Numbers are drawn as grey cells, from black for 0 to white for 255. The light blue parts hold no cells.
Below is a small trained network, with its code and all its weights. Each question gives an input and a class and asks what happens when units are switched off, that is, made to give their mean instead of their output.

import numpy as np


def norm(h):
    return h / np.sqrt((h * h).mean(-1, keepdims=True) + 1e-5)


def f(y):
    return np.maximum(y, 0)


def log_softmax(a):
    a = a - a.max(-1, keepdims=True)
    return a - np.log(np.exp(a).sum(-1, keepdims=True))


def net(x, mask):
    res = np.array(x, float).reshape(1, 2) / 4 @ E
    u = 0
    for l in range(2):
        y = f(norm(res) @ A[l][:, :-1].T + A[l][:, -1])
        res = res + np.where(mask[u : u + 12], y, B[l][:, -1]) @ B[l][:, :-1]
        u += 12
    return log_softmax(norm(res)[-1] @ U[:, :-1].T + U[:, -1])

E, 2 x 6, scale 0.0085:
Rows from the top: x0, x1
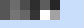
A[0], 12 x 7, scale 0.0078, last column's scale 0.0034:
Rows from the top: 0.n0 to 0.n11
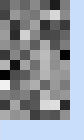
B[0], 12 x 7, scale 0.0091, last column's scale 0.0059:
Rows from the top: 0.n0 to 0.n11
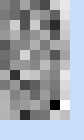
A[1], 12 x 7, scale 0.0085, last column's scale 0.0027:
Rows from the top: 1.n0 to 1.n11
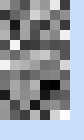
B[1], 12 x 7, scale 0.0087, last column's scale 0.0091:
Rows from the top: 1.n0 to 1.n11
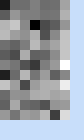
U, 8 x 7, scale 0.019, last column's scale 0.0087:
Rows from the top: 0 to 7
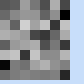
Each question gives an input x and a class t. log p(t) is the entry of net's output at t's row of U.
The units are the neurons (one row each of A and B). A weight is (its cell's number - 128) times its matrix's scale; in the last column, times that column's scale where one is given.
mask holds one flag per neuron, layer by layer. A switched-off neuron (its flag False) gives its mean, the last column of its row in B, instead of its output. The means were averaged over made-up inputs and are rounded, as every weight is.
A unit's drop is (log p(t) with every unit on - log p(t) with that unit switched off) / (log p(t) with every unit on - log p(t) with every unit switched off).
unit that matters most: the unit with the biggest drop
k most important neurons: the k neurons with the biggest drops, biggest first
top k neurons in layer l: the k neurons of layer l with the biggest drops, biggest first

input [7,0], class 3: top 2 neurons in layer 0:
0.n0, 0.n10
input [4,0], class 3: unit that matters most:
0.n0
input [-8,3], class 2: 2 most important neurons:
0.n10, 0.n11
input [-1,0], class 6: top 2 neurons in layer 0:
0.n10, 0.n2
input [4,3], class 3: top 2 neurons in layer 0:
0.n2, 0.n3
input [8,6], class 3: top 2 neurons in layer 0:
0.n2, 0.n3
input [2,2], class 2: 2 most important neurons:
0.n10, 0.n7
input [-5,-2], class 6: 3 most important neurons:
0.n10, 1.n0, 0.n2
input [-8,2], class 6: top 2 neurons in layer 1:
1.n0, 1.n11
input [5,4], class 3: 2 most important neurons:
0.n2, 0.n3
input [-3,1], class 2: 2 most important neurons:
0.n2, 1.n8
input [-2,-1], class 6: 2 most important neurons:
0.n10, 0.n2
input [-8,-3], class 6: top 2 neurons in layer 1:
1.n0, 1.n8
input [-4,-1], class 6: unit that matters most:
0.n10
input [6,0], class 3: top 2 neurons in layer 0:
0.n0, 0.n10
